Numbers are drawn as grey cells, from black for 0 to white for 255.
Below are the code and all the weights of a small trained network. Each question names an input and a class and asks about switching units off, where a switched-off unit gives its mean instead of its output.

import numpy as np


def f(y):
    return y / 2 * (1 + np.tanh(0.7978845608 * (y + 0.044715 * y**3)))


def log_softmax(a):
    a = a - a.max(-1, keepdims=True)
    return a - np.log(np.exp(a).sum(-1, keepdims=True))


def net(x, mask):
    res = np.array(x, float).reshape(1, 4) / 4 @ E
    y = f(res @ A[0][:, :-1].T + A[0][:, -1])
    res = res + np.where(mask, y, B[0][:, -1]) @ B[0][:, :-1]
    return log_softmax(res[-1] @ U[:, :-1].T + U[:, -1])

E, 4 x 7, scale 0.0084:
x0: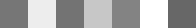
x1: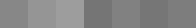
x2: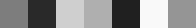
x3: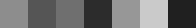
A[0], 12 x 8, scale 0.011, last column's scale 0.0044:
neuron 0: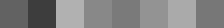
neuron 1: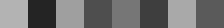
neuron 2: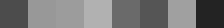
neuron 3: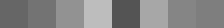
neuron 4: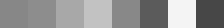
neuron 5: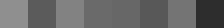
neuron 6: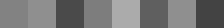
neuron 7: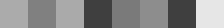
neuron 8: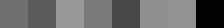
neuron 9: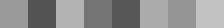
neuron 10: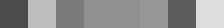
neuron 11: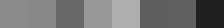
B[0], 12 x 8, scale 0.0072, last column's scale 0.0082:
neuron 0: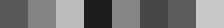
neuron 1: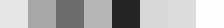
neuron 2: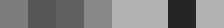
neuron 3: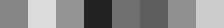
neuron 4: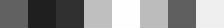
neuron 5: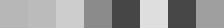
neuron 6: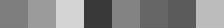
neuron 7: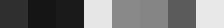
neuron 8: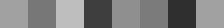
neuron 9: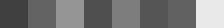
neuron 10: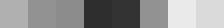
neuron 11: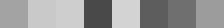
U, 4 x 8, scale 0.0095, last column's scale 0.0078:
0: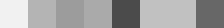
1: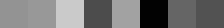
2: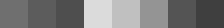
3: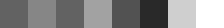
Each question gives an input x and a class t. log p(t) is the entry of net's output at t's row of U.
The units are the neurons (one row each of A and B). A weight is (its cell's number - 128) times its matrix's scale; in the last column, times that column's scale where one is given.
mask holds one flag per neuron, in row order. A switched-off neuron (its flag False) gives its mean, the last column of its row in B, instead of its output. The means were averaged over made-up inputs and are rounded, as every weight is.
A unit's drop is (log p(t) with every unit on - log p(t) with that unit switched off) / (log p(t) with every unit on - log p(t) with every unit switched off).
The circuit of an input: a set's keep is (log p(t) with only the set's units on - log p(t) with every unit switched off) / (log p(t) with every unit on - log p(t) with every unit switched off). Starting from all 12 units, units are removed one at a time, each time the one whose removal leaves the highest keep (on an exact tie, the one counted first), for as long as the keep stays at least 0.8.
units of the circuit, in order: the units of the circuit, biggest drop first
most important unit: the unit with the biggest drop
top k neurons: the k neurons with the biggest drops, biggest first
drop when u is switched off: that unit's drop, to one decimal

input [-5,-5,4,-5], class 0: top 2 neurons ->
[neuron 1; neuron 7]
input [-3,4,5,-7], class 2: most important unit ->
neuron 4
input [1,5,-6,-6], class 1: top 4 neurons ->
[neuron 7; neuron 6; neuron 1; neuron 11]
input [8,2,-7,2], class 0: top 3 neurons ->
[neuron 10; neuron 9; neuron 0]
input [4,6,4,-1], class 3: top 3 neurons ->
[neuron 1; neuron 5; neuron 9]
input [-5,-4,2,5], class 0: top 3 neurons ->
[neuron 1; neuron 4; neuron 5]
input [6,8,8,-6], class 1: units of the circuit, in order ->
[neuron 3; neuron 1; neuron 9]
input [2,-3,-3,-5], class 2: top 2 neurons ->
[neuron 4; neuron 1]
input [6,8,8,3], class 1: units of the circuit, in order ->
[neuron 9; neuron 1; neuron 3]
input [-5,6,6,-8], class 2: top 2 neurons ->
[neuron 4; neuron 2]
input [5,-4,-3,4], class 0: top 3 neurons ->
[neuron 10; neuron 4; neuron 9]
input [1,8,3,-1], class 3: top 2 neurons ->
[neuron 6; neuron 11]
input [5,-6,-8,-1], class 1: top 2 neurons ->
[neuron 1; neuron 6]
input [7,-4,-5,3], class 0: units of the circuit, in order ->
[neuron 10]
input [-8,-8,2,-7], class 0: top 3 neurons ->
[neuron 1; neuron 7; neuron 5]
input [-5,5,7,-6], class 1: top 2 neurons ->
[neuron 0; neuron 9]
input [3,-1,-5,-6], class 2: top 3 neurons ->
[neuron 4; neuron 2; neuron 3]
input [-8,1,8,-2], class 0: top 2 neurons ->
[neuron 1; neuron 5]
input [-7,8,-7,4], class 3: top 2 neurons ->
[neuron 1; neuron 7]
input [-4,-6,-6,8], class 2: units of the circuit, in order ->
[neuron 7]
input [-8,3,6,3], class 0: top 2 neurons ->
[neuron 1; neuron 5]
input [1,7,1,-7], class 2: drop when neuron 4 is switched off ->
0.4
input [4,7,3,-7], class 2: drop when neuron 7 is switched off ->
0.0
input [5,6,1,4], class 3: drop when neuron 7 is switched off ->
0.3
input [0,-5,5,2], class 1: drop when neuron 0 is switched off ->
0.1
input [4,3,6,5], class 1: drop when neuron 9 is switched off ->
0.2
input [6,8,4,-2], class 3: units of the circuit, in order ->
[neuron 1]
